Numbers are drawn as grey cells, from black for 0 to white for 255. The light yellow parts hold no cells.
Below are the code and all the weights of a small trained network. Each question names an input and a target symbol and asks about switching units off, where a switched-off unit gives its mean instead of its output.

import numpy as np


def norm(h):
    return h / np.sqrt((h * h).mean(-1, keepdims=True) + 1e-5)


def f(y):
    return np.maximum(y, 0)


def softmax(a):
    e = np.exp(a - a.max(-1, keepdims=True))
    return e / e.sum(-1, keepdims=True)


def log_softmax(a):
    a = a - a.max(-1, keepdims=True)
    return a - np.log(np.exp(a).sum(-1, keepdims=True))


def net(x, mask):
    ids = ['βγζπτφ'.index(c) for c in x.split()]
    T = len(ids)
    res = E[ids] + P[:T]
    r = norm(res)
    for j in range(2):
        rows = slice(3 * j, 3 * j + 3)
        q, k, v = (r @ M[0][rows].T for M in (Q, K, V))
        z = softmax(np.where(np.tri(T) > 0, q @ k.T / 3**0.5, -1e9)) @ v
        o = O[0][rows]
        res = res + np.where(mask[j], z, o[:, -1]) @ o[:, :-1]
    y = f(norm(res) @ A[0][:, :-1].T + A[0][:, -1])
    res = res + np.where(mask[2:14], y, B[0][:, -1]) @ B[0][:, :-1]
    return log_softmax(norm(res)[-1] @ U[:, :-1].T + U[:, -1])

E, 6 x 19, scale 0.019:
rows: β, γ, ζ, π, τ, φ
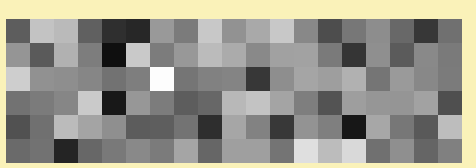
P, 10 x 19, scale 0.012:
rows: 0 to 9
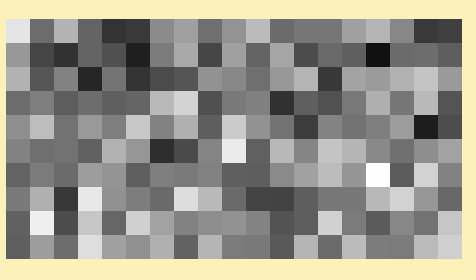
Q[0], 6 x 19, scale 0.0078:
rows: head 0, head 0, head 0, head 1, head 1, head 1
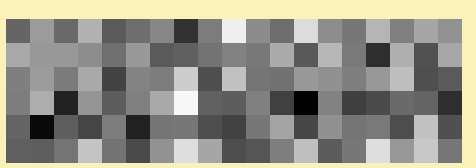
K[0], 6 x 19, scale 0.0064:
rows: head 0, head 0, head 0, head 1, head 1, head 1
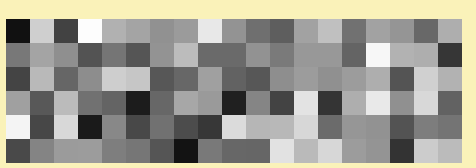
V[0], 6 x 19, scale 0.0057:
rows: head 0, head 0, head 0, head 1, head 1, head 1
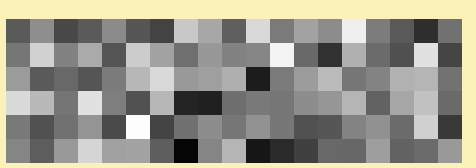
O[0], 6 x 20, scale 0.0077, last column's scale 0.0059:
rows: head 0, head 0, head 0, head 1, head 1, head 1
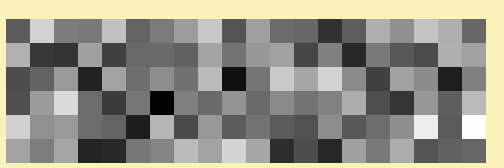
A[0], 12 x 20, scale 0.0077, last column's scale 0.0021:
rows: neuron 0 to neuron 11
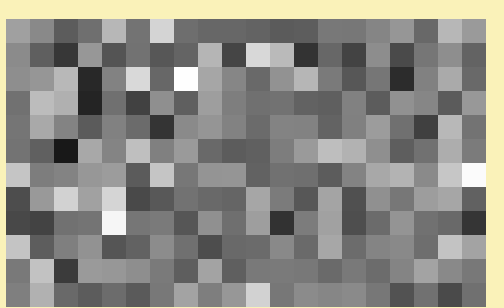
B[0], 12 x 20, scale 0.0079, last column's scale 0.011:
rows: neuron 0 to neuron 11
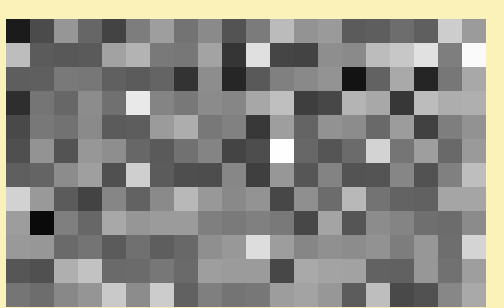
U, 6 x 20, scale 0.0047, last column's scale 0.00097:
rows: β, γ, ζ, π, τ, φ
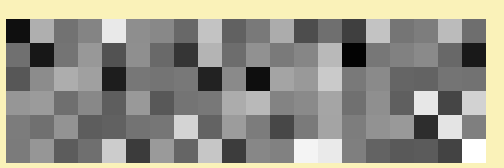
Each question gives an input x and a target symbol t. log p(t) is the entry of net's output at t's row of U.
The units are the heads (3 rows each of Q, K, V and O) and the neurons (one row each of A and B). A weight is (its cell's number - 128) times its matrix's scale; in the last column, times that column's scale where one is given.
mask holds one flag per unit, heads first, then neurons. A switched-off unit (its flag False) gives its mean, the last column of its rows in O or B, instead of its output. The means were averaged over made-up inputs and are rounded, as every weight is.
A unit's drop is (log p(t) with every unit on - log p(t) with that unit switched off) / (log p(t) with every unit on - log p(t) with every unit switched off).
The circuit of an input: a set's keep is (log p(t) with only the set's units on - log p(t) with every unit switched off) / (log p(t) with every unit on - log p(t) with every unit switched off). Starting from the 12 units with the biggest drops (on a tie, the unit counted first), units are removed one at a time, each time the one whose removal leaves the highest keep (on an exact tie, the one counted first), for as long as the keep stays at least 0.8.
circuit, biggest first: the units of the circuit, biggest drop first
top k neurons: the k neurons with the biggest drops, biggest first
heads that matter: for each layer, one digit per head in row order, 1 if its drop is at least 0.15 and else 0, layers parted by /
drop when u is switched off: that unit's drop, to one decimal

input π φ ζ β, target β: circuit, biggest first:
(head 0; neuron 3)
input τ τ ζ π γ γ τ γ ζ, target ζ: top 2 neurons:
(neuron 1; neuron 6)
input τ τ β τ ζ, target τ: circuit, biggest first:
(head 1)
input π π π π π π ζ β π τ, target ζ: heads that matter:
10
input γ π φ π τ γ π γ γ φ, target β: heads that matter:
10
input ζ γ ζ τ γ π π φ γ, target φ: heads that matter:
11
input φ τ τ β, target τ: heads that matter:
11
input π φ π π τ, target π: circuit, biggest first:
(head 1; neuron 2)
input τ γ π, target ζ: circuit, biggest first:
(head 0; neuron 1)
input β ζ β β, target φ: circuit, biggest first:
(head 1; head 0)
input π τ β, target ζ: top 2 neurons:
(neuron 1; neuron 4)
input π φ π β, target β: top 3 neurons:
(neuron 3; neuron 11; neuron 9)
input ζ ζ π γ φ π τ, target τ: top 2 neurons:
(neuron 7; neuron 1)
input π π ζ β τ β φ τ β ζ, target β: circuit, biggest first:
(head 1)
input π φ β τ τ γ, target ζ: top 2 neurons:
(neuron 1; neuron 2)
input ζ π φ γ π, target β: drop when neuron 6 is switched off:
0.0
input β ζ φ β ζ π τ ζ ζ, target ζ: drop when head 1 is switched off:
0.1
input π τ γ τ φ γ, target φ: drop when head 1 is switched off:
0.5
